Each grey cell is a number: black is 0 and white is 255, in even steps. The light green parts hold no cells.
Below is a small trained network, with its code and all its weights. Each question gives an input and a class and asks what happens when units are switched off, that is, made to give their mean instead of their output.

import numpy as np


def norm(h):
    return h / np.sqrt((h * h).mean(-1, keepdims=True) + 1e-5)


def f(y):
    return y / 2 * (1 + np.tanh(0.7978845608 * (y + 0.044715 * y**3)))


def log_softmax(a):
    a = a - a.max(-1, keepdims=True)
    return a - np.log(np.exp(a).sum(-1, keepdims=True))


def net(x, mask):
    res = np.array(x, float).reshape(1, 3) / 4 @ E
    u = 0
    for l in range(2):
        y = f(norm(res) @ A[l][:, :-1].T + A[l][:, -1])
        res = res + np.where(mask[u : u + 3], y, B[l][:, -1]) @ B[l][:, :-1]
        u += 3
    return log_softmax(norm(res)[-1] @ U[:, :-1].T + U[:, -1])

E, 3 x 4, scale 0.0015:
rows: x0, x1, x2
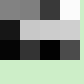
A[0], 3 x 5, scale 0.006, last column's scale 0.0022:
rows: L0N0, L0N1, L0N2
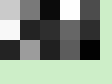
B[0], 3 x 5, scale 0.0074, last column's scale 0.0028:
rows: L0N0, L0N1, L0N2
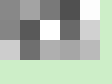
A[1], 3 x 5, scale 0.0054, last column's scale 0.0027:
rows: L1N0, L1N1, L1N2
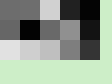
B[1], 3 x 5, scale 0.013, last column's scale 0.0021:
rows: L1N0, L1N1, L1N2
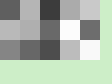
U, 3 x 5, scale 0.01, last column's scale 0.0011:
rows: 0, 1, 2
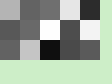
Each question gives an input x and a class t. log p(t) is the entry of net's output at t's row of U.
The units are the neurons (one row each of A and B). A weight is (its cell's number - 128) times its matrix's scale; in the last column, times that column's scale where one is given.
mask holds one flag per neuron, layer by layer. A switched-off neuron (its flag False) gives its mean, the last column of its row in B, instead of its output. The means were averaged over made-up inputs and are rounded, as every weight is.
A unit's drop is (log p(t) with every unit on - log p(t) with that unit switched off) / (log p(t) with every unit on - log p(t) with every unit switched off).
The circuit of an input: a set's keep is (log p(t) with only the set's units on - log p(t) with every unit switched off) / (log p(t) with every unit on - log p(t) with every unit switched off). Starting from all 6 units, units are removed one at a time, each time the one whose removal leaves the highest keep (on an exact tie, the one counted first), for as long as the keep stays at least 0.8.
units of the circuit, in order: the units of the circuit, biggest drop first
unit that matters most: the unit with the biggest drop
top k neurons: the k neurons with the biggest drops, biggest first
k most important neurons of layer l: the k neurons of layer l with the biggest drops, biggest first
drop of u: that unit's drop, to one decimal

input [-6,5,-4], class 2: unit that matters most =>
L0N2
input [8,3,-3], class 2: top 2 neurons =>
[L0N1, L0N2]
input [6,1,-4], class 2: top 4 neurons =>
[L0N2, L0N1, L0N0, L1N1]
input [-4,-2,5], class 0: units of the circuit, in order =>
[L0N0, L1N1]
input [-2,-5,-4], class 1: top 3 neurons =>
[L0N1, L1N1, L0N2]
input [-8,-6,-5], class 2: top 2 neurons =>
[L1N0, L0N2]
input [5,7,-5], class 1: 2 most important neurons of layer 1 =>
[L1N0, L1N1]
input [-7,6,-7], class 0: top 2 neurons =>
[L1N2, L0N1]
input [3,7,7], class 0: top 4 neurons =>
[L0N0, L0N2, L1N1, L0N1]
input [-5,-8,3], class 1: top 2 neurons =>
[L0N1, L1N2]
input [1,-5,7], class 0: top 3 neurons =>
[L1N1, L1N0, L0N2]
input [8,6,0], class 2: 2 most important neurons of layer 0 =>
[L0N1, L0N0]
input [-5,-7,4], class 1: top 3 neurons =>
[L0N1, L1N2, L0N0]
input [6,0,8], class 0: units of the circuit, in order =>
[L0N2]
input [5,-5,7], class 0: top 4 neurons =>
[L1N1, L0N2, L1N0, L0N1]
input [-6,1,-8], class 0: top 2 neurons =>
[L1N2, L0N0]
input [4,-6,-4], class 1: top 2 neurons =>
[L0N1, L1N1]
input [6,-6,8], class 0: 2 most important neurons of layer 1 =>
[L1N1, L1N0]
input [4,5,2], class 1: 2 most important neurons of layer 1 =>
[L1N0, L1N2]
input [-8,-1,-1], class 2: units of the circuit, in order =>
[L1N0]
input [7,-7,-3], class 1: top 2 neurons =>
[L0N1, L1N1]
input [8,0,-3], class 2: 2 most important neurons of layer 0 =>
[L0N2, L0N1]
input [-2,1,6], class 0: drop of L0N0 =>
0.0
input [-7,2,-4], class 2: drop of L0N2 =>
0.4
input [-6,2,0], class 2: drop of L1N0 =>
0.2
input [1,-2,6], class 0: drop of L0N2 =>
0.1
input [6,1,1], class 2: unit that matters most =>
L0N0
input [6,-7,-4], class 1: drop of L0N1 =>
0.9
